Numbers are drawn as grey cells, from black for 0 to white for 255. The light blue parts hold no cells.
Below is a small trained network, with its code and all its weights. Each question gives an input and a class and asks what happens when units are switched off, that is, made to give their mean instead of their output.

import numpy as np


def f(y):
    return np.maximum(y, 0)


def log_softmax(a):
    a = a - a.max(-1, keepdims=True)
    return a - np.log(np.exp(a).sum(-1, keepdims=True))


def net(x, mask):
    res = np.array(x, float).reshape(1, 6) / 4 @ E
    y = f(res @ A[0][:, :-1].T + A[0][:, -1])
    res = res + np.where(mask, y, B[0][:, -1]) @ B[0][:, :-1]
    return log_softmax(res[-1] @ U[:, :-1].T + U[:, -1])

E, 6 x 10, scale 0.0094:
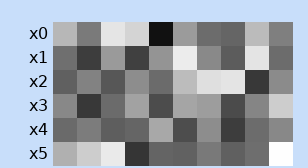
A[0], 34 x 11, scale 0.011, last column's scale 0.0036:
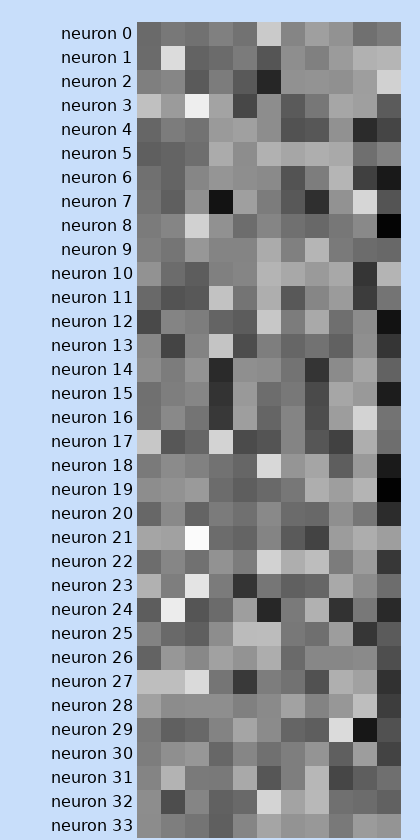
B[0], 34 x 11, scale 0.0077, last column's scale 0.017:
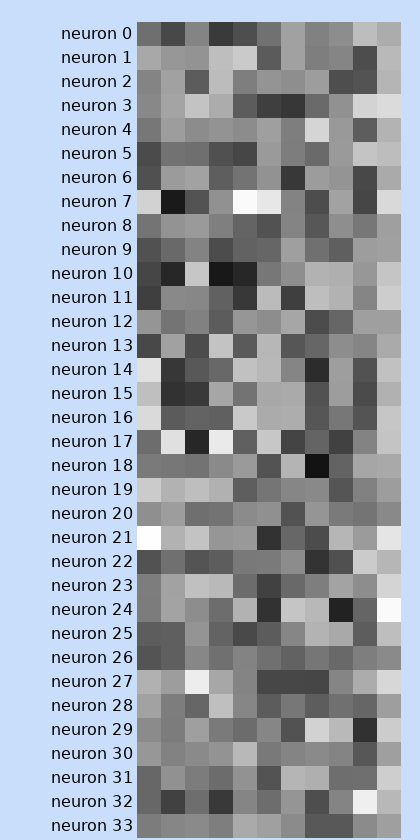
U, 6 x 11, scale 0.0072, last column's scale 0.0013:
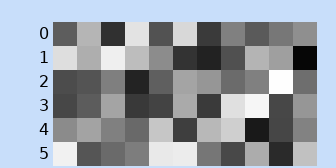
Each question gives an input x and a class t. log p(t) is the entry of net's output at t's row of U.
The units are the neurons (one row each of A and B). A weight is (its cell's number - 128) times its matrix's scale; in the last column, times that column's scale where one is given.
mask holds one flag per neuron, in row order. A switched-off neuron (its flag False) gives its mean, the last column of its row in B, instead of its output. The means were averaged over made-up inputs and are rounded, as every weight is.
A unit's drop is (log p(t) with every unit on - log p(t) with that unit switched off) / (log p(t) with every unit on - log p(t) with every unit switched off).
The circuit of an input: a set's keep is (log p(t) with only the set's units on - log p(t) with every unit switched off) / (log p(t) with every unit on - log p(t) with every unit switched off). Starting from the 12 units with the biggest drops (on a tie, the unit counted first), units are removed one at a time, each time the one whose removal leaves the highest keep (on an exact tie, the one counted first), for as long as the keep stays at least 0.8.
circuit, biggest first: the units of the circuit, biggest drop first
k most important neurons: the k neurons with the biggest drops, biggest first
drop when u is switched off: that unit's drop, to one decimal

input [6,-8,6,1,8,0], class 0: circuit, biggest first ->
(neuron 17)
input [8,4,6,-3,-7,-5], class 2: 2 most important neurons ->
(neuron 32; neuron 22)
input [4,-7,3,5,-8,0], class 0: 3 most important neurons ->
(neuron 17; neuron 13; neuron 21)
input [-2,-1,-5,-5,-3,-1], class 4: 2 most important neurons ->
(neuron 11; neuron 10)
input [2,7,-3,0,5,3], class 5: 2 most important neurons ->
(neuron 7; neuron 14)
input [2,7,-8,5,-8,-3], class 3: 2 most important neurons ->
(neuron 11; neuron 29)
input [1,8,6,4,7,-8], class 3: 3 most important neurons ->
(neuron 29; neuron 11; neuron 25)
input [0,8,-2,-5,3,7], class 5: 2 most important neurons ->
(neuron 7; neuron 14)
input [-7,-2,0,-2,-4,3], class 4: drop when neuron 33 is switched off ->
0.0
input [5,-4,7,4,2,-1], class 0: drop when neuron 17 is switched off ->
0.1
